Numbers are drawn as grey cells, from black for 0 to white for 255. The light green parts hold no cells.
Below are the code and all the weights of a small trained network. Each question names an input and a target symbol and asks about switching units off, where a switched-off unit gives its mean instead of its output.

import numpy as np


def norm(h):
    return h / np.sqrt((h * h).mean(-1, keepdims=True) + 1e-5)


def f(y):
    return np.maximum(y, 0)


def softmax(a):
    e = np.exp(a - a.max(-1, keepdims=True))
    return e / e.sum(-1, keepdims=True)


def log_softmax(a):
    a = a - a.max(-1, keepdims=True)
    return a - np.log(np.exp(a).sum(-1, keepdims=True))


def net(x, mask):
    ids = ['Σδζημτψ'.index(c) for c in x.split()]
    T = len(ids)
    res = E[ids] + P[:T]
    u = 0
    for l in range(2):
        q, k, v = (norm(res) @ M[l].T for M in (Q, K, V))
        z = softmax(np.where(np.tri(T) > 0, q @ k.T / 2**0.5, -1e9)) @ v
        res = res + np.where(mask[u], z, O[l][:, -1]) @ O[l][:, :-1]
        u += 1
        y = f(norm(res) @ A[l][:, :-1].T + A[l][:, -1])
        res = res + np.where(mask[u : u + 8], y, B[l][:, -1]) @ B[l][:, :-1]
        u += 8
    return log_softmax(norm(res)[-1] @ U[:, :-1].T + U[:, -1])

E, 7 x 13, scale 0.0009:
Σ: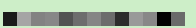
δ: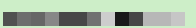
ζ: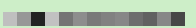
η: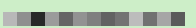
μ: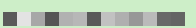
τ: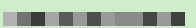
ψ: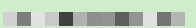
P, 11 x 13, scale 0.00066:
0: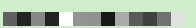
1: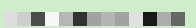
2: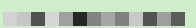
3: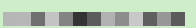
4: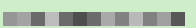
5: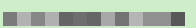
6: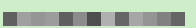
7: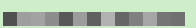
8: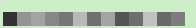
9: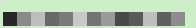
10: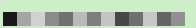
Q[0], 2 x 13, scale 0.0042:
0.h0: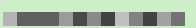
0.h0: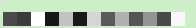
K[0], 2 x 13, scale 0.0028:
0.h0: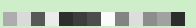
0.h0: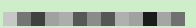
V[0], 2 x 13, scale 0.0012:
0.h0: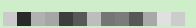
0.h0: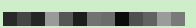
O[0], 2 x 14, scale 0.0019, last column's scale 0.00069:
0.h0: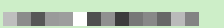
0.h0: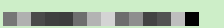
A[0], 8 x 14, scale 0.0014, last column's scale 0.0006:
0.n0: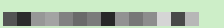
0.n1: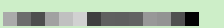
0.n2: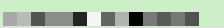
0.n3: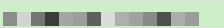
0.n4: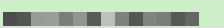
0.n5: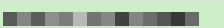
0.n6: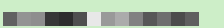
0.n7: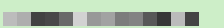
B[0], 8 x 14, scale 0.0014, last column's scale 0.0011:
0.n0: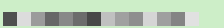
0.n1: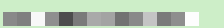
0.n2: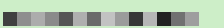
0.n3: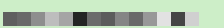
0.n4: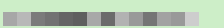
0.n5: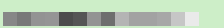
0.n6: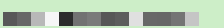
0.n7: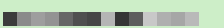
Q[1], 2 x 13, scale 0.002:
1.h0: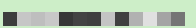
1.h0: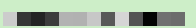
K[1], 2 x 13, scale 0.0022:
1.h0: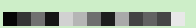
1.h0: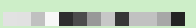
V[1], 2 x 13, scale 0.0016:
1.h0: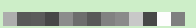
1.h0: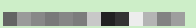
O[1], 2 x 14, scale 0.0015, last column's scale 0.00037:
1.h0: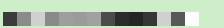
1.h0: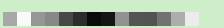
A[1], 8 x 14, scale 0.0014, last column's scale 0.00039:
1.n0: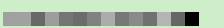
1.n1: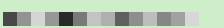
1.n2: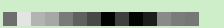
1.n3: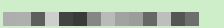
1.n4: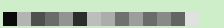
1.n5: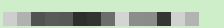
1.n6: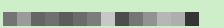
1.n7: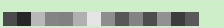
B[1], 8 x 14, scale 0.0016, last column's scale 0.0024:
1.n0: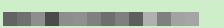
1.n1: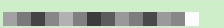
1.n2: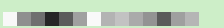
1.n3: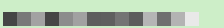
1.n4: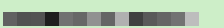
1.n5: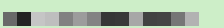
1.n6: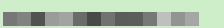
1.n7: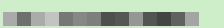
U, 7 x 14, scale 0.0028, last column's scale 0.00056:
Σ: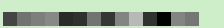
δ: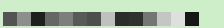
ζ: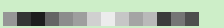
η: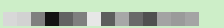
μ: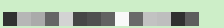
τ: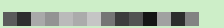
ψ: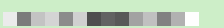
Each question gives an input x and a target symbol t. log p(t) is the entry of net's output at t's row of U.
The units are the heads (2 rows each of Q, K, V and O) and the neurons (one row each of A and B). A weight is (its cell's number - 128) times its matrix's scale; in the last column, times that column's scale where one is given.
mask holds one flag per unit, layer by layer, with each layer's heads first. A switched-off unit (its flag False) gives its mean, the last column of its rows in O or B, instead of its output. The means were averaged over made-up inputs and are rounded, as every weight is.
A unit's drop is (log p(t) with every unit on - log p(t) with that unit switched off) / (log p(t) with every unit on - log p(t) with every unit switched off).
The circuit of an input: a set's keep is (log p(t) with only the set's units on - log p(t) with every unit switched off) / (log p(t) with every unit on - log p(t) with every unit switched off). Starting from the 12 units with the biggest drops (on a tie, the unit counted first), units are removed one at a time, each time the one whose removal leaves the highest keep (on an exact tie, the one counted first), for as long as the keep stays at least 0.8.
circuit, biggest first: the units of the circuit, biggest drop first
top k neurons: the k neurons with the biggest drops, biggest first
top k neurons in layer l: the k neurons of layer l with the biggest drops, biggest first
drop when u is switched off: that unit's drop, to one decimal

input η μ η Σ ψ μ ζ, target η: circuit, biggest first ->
[1.h0, 1.n2]
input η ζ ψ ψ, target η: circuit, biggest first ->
[1.h0, 1.n2]
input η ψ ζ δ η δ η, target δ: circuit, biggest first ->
[0.h0, 0.n7]
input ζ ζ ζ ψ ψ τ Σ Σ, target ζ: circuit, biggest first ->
[1.h0, 0.n2, 0.h0]
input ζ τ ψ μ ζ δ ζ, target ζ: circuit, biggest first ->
[1.h0, 0.n2]
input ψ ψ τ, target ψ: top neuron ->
[0.n1]
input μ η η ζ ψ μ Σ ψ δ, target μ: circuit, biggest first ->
[0.h0, 0.n0]
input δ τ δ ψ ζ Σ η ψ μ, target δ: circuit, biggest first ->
[0.h0, 0.n7, 1.n6]
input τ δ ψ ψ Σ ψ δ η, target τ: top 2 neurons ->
[1.n7, 0.n0]
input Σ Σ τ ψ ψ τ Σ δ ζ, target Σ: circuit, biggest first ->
[1.h0, 1.n5]
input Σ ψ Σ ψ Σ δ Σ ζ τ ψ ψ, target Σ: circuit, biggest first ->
[1.h0, 0.h0, 1.n5]
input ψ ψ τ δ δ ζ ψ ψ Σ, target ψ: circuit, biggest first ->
[0.h0, 1.n4]
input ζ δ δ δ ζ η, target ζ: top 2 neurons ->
[0.n2, 0.n7]
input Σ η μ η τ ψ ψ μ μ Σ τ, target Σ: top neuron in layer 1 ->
[1.n5]
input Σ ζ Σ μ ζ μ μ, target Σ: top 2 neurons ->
[0.n6, 1.n5]
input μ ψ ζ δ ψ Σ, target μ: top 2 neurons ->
[0.n0, 1.n5]
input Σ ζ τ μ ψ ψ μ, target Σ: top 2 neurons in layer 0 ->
[0.n6, 0.n0]
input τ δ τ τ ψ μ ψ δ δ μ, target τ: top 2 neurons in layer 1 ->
[1.n7, 1.n3]
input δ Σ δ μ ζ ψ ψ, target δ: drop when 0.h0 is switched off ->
0.9
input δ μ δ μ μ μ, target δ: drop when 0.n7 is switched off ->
0.2
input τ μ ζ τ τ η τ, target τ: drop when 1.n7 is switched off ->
0.2
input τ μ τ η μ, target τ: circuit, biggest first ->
[1.h0]
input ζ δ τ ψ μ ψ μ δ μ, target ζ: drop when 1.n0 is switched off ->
0.0
